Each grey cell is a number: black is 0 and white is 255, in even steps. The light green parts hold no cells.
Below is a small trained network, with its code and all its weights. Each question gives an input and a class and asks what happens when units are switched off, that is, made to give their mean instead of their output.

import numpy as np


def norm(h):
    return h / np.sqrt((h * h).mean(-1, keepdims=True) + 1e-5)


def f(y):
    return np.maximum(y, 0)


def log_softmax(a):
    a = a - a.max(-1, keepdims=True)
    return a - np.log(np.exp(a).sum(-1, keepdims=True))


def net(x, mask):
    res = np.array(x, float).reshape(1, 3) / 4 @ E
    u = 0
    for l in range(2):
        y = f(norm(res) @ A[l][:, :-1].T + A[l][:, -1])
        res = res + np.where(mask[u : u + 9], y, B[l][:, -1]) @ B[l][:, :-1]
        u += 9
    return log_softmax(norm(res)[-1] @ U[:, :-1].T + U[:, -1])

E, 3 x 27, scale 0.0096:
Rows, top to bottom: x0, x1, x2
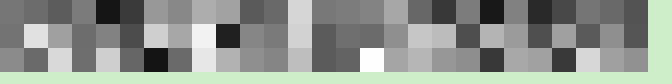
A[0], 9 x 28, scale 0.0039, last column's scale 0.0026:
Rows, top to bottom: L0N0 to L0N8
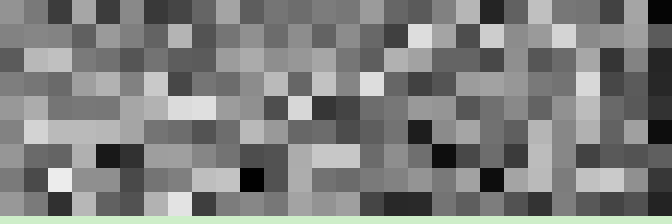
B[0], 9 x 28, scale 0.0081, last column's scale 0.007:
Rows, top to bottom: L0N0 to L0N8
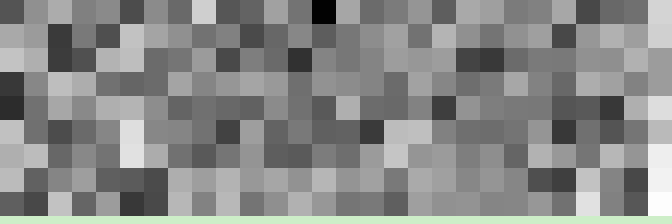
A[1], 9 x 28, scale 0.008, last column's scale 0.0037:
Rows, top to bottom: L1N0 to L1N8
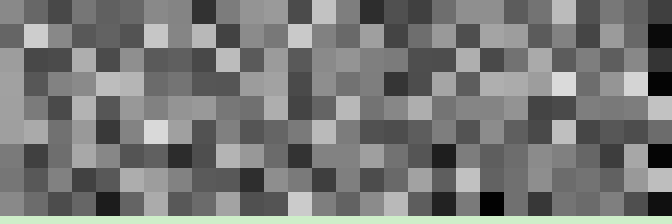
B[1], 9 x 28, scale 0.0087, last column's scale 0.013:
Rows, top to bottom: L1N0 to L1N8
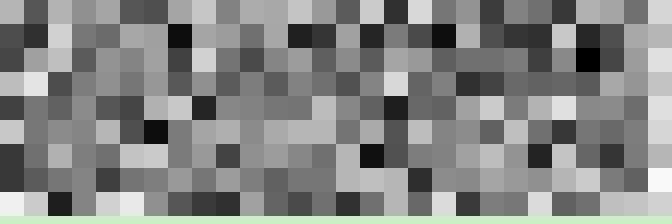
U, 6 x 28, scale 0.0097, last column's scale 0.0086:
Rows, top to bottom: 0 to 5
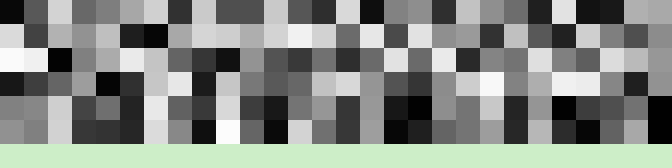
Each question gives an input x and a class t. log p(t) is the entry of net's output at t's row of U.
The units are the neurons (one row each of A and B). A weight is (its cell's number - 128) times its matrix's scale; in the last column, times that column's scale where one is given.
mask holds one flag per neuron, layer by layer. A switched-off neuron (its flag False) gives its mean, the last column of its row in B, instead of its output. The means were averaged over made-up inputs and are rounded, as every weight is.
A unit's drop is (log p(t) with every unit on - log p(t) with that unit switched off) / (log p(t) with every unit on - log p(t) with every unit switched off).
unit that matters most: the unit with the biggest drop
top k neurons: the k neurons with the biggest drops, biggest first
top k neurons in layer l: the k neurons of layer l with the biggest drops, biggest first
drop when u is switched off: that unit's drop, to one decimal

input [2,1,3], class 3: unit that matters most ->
L1N4
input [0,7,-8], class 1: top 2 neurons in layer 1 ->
[L1N5; L1N0]
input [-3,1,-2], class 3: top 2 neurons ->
[L0N1; L1N8]
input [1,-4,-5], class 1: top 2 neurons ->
[L1N0; L0N4]
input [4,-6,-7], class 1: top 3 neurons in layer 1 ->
[L1N0; L1N5; L1N1]
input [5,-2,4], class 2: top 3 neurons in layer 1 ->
[L1N8; L1N0; L1N5]
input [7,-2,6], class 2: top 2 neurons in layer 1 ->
[L1N8; L1N0]
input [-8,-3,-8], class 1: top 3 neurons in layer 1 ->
[L1N0; L1N5; L1N8]
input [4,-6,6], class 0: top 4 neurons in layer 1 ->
[L1N2; L1N0; L1N5; L1N6]
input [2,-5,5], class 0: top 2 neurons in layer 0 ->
[L0N8; L0N0]
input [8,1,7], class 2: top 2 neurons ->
[L1N8; L0N8]
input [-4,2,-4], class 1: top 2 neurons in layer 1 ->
[L1N5; L1N8]
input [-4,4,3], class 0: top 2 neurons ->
[L1N8; L0N6]
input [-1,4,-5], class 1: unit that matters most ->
L1N5
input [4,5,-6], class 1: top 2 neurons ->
[L1N5; L0N0]
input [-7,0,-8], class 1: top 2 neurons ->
[L1N0; L1N5]
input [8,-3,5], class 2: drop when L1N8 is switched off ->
1.0
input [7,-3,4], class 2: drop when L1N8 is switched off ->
0.8
